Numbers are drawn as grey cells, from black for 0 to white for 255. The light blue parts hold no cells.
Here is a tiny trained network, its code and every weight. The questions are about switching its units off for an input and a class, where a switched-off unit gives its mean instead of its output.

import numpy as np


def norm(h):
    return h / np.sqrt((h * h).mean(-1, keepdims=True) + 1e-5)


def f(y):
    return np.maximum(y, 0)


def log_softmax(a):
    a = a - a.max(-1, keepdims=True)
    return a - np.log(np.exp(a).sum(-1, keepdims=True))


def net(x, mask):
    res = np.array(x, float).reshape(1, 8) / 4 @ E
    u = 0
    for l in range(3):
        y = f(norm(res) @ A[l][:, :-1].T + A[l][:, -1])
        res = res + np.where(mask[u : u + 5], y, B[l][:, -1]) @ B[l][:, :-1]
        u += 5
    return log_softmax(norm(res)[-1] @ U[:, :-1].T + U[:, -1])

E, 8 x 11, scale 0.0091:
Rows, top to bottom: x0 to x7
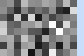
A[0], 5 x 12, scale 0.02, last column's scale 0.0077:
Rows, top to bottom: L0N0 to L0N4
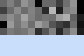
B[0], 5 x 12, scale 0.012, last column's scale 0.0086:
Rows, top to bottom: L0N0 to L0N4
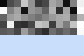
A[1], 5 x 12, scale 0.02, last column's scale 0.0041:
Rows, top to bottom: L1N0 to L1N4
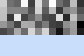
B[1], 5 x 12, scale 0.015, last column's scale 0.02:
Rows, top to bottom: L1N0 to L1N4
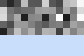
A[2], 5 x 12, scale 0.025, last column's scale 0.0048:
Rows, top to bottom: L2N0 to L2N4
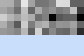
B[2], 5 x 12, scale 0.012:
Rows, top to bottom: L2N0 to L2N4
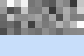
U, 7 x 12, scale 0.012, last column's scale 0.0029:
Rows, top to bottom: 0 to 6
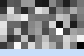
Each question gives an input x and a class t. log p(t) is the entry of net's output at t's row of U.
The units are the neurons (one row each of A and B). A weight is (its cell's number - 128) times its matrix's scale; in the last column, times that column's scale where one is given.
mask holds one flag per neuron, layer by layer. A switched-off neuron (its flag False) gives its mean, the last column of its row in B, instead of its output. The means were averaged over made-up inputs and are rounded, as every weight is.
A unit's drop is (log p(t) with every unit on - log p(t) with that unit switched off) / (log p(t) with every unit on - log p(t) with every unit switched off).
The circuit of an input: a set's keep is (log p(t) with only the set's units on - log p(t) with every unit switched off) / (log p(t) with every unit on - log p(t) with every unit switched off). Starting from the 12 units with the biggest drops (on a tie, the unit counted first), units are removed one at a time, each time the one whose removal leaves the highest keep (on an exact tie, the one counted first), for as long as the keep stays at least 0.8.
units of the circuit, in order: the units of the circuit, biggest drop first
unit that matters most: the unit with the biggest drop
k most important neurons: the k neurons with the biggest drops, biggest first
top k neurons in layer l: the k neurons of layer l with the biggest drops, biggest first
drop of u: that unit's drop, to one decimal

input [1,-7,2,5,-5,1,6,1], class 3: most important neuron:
(L0N1)
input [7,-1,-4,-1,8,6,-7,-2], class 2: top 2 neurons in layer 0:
(L0N2; L0N0)
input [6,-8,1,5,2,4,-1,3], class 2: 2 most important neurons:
(L2N0; L0N2)
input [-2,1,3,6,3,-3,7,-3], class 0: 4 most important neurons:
(L0N0; L0N4; L1N1; L1N3)
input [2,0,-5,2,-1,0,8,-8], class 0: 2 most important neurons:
(L0N4; L0N0)
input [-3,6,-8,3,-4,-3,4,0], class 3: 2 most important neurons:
(L0N1; L1N0)
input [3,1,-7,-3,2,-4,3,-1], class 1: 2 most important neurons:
(L0N3; L1N0)
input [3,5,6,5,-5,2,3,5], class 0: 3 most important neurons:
(L0N0; L0N4; L1N3)
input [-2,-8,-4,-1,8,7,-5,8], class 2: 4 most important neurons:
(L2N0; L0N2; L1N1; L0N0)
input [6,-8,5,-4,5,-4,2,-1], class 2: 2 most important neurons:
(L0N2; L2N0)
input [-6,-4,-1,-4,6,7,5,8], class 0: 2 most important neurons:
(L0N0; L1N1)
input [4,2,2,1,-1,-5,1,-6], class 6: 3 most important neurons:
(L1N4; L1N2; L2N3)
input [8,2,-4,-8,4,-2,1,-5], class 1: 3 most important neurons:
(L0N3; L1N0; L1N2)
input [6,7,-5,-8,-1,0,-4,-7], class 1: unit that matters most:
L0N3
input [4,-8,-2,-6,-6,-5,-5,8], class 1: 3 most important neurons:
(L0N3; L1N0; L1N1)
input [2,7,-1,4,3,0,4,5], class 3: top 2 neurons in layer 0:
(L0N1; L0N4)
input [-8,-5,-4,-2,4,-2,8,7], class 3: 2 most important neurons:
(L0N1; L1N2)
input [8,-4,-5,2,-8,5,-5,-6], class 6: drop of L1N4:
0.8
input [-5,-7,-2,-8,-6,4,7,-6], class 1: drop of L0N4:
0.0
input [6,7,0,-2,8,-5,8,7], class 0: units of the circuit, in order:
(L0N0)
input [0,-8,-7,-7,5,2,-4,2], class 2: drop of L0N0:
0.1
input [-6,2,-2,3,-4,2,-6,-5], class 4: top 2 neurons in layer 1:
(L1N2; L1N0)
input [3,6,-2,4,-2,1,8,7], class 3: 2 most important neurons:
(L0N1; L1N1)
